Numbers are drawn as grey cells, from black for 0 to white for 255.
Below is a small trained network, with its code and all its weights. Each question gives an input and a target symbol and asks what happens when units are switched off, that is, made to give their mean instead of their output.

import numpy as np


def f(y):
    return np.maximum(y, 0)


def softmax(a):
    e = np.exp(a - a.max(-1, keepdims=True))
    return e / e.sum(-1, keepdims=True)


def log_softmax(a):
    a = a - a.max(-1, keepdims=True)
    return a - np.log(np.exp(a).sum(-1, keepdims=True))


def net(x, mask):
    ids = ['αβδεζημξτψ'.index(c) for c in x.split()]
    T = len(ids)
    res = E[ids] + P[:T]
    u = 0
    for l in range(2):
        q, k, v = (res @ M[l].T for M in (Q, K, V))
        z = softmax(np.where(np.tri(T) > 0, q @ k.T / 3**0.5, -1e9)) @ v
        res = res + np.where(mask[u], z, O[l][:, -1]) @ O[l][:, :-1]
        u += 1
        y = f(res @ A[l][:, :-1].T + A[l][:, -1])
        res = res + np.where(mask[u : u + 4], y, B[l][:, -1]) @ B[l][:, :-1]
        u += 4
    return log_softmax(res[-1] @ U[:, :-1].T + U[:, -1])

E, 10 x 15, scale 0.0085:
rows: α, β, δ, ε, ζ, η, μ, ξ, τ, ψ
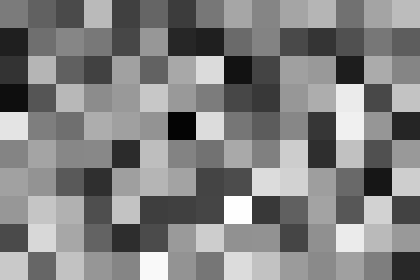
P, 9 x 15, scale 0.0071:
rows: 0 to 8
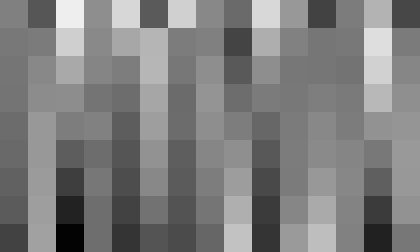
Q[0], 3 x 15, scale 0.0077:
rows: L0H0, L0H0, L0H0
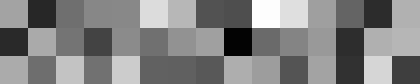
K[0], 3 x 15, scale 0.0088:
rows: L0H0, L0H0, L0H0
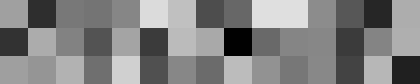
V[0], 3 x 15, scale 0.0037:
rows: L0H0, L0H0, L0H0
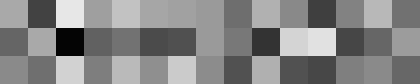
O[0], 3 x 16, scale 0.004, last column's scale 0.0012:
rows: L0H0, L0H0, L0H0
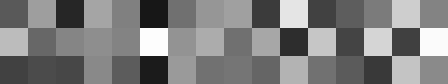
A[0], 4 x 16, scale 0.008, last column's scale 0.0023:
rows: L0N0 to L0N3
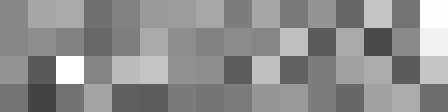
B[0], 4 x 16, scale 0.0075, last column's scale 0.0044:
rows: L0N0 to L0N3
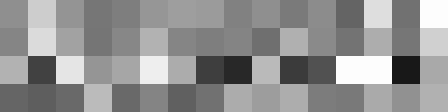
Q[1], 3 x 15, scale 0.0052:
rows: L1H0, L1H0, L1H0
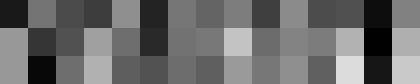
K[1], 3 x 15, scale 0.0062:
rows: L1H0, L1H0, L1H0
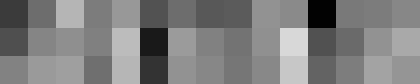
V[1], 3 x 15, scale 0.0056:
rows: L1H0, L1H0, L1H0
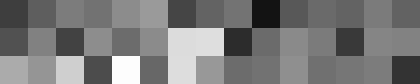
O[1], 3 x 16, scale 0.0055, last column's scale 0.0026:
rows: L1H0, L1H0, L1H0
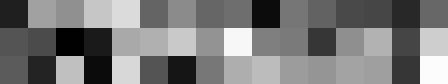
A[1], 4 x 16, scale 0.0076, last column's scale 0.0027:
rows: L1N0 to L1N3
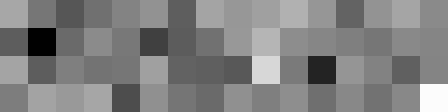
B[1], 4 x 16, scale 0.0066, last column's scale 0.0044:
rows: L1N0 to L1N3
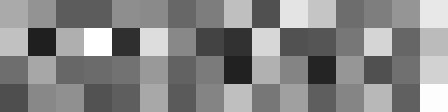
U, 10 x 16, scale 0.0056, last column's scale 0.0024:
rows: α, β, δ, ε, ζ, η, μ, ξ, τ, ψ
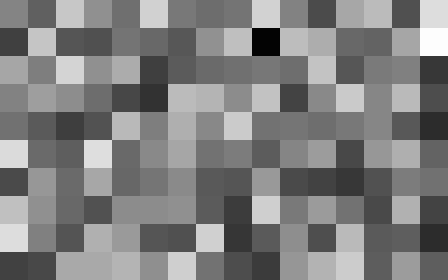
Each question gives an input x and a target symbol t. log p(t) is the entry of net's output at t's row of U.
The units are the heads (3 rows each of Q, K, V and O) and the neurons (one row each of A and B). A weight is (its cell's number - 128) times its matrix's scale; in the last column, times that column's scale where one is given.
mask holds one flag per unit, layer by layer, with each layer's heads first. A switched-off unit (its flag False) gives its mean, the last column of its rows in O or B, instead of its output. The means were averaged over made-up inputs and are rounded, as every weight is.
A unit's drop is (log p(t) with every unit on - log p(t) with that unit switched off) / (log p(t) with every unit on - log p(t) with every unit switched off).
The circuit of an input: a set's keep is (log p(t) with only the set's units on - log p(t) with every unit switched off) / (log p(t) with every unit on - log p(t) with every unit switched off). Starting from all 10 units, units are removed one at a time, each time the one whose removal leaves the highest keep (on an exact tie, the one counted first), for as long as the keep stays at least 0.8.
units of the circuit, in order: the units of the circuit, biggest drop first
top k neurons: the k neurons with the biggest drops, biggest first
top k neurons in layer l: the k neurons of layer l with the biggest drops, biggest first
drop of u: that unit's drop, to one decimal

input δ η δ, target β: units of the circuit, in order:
[L0H0, L0N2, L1N1]
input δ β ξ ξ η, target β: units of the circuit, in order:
[L0N2, L1N1]
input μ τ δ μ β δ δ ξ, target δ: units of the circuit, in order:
[L0H0, L1H0]
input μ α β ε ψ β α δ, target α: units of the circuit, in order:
[L0H0]
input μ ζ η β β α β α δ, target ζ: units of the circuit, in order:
[L0H0, L1H0]
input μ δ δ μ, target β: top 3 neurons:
[L0N1, L1N0, L0N2]
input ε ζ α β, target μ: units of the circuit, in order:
[L0H0, L1H0]
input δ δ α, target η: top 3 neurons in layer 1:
[L1N1, L1N0, L1N2]
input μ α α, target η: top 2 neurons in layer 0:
[L0N3, L0N1]
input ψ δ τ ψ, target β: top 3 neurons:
[L0N1, L1N0, L0N2]
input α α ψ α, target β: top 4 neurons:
[L1N0, L1N3, L0N2, L1N1]
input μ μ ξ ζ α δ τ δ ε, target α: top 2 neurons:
[L0N2, L1N0]
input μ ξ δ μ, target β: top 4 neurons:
[L0N1, L1N0, L0N2, L1N1]
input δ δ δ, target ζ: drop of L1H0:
0.9
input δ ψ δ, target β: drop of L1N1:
0.3
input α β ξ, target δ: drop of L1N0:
-0.1
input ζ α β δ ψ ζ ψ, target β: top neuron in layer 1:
[L1N1]
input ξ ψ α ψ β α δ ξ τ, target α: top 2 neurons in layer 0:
[L0N2, L0N0]
